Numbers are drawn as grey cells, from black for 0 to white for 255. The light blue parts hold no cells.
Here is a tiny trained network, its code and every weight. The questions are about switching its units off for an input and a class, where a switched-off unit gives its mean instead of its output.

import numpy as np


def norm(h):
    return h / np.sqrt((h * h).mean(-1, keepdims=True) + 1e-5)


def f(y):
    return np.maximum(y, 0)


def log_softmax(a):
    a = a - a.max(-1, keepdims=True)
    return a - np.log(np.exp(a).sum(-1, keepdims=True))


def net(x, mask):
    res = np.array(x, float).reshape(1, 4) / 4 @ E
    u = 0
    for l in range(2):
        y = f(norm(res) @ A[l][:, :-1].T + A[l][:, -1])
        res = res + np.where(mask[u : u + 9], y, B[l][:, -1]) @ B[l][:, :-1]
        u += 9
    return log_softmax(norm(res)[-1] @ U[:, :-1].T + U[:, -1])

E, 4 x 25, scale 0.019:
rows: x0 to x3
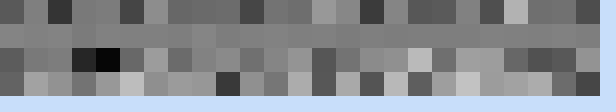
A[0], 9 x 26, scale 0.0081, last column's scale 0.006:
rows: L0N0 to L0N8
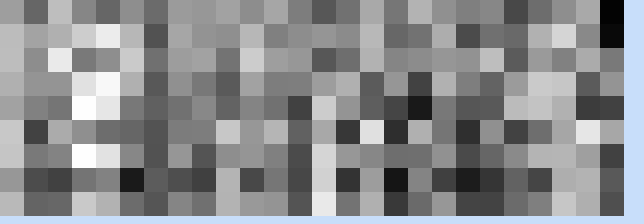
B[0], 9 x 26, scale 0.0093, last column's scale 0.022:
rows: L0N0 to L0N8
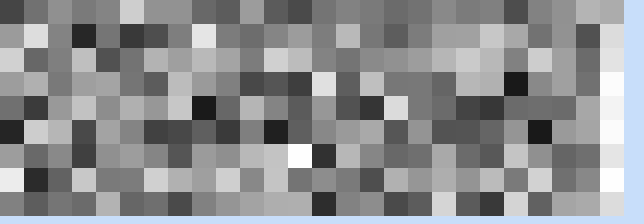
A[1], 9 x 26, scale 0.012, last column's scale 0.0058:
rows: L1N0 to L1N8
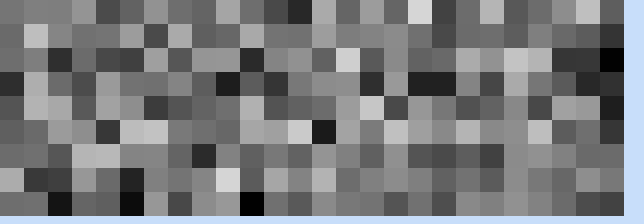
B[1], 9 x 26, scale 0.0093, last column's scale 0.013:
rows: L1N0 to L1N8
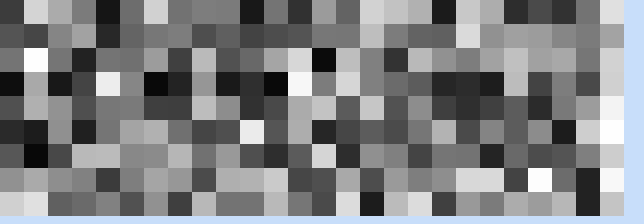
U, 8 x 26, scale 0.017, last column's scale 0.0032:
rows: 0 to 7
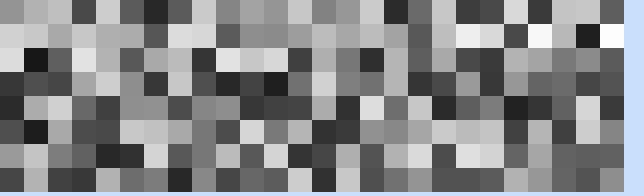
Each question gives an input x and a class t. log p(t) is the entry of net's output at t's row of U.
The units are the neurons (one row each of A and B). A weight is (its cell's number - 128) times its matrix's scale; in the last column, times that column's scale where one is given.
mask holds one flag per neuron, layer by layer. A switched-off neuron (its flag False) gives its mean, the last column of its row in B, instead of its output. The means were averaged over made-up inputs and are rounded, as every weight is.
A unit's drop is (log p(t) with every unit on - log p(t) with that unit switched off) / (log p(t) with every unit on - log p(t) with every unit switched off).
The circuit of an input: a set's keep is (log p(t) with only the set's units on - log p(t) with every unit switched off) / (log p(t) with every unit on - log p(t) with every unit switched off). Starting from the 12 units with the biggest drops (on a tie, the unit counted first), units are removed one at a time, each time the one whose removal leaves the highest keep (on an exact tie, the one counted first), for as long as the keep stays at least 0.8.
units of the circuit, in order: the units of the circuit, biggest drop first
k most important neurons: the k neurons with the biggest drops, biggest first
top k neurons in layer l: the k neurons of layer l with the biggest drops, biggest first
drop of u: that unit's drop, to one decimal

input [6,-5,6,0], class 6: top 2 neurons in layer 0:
L0N5, L0N6
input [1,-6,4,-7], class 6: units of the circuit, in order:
L1N7
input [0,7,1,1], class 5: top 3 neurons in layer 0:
L0N5, L0N3, L0N1
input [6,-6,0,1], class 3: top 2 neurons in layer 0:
L0N2, L0N1
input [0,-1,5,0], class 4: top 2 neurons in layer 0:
L0N7, L0N2
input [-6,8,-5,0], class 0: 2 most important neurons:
L0N7, L0N5
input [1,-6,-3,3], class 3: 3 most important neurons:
L0N4, L0N2, L0N7
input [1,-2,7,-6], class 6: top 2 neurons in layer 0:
L0N7, L0N4
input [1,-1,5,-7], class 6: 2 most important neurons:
L0N7, L1N7
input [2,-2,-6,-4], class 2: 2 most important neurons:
L0N7, L0N4
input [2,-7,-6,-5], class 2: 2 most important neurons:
L0N7, L0N4
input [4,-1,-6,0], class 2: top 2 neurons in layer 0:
L0N5, L0N4
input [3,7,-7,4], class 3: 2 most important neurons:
L0N4, L0N7
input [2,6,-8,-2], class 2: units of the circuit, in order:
L0N4
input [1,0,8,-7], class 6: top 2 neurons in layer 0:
L0N7, L0N4
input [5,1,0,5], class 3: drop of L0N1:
0.3
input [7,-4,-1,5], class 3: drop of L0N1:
0.0
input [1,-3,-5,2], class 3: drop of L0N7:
0.7
